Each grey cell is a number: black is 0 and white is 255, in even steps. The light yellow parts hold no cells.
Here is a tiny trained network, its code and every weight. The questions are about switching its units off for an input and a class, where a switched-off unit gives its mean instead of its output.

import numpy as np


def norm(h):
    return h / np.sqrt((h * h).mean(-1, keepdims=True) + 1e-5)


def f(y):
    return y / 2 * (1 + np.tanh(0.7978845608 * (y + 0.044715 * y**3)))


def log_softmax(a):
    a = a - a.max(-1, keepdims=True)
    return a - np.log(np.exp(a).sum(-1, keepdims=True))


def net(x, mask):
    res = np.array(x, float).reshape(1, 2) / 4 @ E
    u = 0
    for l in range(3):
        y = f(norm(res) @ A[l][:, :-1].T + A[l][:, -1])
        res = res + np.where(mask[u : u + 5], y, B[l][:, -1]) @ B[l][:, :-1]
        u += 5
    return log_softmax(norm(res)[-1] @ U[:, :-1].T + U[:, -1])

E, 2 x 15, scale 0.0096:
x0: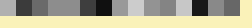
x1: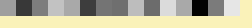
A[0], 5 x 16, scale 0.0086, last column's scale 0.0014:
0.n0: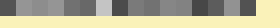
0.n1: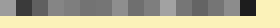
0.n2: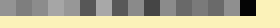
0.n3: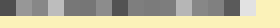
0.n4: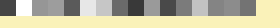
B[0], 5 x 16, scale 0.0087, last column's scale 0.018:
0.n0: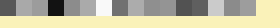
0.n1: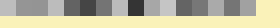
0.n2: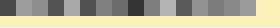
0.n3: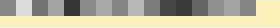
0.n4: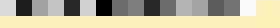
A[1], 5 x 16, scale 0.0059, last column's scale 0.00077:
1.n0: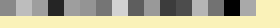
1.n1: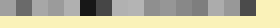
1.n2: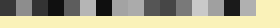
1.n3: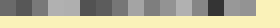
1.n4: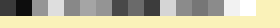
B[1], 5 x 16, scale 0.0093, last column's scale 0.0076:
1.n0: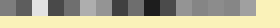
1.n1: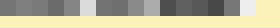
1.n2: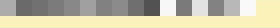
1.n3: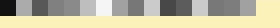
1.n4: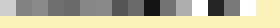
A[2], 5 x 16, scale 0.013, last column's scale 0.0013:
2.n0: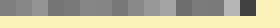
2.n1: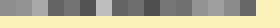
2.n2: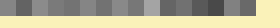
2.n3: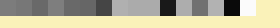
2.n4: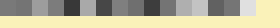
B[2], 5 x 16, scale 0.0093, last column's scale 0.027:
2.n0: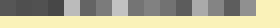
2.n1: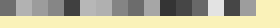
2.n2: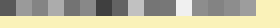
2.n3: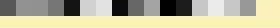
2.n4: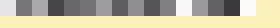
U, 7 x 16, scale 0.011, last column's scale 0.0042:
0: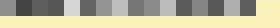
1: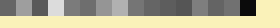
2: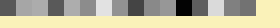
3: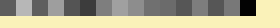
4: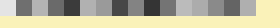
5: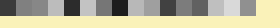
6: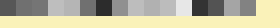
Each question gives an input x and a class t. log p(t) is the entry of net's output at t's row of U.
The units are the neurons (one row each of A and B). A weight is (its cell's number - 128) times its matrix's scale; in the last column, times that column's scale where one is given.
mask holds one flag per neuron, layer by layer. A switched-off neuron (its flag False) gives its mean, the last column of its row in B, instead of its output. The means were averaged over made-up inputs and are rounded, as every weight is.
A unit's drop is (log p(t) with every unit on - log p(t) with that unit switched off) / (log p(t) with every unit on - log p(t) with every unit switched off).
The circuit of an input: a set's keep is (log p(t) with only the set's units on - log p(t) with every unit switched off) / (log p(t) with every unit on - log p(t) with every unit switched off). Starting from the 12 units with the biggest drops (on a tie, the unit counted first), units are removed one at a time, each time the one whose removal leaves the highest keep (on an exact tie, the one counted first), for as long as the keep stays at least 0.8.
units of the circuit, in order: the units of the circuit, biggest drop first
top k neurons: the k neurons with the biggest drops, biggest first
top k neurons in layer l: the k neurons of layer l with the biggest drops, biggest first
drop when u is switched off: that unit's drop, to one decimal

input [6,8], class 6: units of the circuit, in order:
0.n4; 2.n4
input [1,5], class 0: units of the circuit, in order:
0.n4; 2.n4; 2.n0
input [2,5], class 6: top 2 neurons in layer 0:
0.n4; 0.n1
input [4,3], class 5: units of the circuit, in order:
0.n4; 1.n2; 2.n4
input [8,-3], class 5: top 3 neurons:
0.n4; 1.n4; 2.n3
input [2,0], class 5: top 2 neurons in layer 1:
1.n2; 1.n4
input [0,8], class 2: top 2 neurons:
0.n4; 2.n4
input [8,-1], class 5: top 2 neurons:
0.n4; 2.n3
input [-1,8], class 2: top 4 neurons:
0.n4; 2.n4; 0.n0; 2.n1
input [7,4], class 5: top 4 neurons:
1.n2; 0.n4; 2.n3; 2.n4
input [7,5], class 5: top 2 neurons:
1.n2; 0.n4
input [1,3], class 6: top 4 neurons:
1.n1; 0.n1; 0.n4; 1.n2
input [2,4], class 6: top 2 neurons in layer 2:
2.n4; 2.n2
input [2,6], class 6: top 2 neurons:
1.n1; 0.n4
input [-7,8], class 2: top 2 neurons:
0.n4; 0.n0
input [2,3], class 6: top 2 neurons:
0.n4; 0.n1
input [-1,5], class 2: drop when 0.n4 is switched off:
0.9
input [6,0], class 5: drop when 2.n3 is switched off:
0.1
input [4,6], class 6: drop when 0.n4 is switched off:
0.7
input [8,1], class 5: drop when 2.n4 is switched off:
0.0
